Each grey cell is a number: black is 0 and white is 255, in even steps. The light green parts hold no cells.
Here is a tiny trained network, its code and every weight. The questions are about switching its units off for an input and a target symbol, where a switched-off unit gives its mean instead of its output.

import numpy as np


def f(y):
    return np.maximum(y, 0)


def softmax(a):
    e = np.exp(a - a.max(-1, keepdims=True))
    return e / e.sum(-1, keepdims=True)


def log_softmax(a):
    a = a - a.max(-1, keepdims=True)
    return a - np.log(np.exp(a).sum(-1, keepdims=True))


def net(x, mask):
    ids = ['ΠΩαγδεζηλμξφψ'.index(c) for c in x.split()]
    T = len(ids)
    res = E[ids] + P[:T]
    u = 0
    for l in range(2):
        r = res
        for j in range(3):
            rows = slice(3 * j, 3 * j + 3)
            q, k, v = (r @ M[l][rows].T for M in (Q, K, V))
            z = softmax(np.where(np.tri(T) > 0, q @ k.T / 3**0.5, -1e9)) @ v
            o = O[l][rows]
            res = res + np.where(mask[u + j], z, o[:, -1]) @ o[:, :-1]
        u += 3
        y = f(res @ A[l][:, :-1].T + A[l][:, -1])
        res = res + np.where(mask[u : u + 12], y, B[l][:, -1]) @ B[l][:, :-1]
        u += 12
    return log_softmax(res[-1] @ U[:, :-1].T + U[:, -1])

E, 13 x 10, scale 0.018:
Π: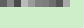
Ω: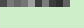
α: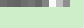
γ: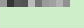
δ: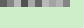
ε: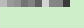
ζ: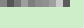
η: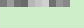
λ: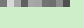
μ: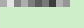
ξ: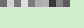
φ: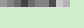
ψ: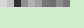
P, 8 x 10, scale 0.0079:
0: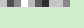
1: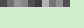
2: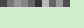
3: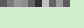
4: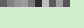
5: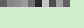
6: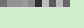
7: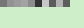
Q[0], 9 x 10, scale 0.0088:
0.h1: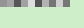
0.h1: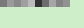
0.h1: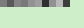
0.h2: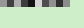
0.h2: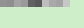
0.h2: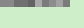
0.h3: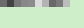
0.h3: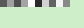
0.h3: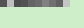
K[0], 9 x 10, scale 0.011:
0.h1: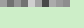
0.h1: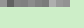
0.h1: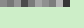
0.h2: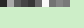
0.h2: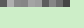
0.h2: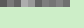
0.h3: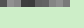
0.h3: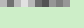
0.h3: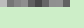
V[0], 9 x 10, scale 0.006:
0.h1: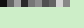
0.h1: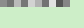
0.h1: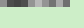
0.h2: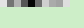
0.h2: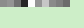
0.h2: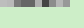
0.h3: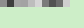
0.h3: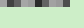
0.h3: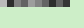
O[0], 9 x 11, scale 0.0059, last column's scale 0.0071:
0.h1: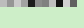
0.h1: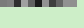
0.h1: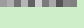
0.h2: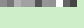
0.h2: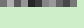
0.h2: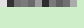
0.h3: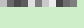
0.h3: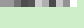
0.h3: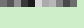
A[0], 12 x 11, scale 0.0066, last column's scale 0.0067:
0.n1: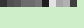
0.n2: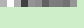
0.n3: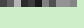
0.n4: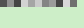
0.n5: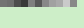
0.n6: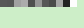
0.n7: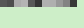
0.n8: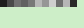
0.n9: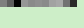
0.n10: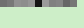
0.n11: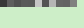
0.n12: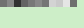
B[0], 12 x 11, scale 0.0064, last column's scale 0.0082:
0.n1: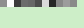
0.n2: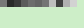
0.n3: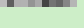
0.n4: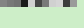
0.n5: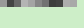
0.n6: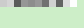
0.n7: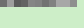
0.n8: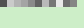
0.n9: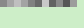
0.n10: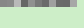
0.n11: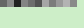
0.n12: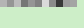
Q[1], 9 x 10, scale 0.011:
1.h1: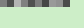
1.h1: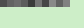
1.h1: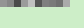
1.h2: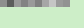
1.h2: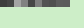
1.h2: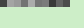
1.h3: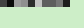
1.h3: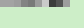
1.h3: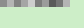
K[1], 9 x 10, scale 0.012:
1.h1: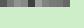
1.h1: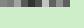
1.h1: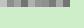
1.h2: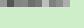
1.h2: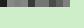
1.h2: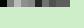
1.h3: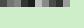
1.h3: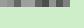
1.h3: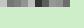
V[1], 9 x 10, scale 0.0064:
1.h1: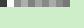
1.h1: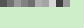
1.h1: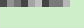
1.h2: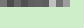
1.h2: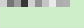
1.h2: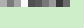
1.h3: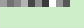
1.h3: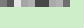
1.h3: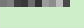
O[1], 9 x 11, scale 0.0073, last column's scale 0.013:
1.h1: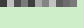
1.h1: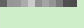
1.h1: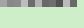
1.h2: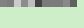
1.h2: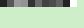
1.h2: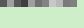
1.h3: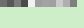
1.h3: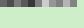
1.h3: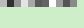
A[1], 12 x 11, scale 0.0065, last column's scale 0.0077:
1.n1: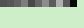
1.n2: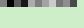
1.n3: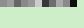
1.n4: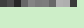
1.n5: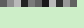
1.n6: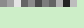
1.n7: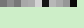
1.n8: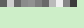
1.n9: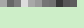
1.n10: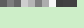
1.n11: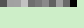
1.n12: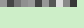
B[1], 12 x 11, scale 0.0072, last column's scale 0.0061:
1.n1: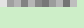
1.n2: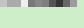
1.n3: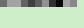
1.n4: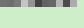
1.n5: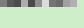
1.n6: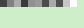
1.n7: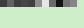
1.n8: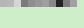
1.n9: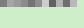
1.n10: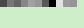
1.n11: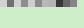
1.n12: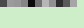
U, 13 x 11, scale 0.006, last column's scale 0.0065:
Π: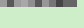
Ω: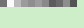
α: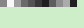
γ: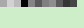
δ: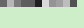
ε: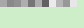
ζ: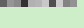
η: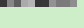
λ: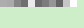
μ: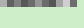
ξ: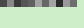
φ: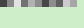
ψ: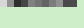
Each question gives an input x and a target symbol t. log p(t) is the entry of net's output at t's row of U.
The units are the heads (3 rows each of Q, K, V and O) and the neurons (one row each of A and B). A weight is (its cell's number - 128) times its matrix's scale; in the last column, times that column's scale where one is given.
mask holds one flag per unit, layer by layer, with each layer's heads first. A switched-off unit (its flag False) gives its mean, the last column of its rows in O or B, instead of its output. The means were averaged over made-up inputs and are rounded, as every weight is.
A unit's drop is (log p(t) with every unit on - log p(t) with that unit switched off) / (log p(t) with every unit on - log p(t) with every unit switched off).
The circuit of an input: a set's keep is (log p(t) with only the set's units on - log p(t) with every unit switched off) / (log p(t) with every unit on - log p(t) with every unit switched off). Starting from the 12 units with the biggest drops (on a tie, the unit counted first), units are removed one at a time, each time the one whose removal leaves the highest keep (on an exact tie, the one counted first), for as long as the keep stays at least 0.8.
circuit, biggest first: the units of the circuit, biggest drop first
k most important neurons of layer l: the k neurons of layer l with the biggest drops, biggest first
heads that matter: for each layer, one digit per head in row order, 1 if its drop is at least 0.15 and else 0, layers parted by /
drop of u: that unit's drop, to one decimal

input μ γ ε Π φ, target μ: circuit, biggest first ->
[1.h1 0.h2 0.h1 1.h3]
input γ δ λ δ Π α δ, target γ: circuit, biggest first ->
[0.h3 0.n12 1.h2 1.n1]
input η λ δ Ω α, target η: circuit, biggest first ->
[0.h3 1.h2]
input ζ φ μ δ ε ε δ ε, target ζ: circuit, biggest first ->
[1.h3]
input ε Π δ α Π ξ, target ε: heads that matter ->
110 / 001
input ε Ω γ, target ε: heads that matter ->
111 / 001
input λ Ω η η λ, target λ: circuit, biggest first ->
[1.h2 0.h2 0.h3]
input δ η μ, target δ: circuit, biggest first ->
[1.h3 0.h2]
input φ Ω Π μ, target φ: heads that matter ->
111 / 110
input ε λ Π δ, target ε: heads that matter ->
111 / 101
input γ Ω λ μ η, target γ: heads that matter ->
001 / 111
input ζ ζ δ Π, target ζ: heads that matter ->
001 / 001
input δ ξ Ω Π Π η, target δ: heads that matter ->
111 / 001
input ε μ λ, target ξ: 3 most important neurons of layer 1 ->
[1.n7 1.n1 1.n5]
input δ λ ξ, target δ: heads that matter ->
110 / 001
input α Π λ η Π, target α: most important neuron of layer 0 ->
[0.n12]
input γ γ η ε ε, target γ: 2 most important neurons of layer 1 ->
[1.n6 1.n1]
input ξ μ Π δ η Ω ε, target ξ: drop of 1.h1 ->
0.4
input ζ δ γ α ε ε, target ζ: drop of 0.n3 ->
-0.1
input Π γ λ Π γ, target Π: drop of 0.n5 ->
0.1
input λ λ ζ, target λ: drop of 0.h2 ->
0.3
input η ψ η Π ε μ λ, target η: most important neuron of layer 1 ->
[1.n10]
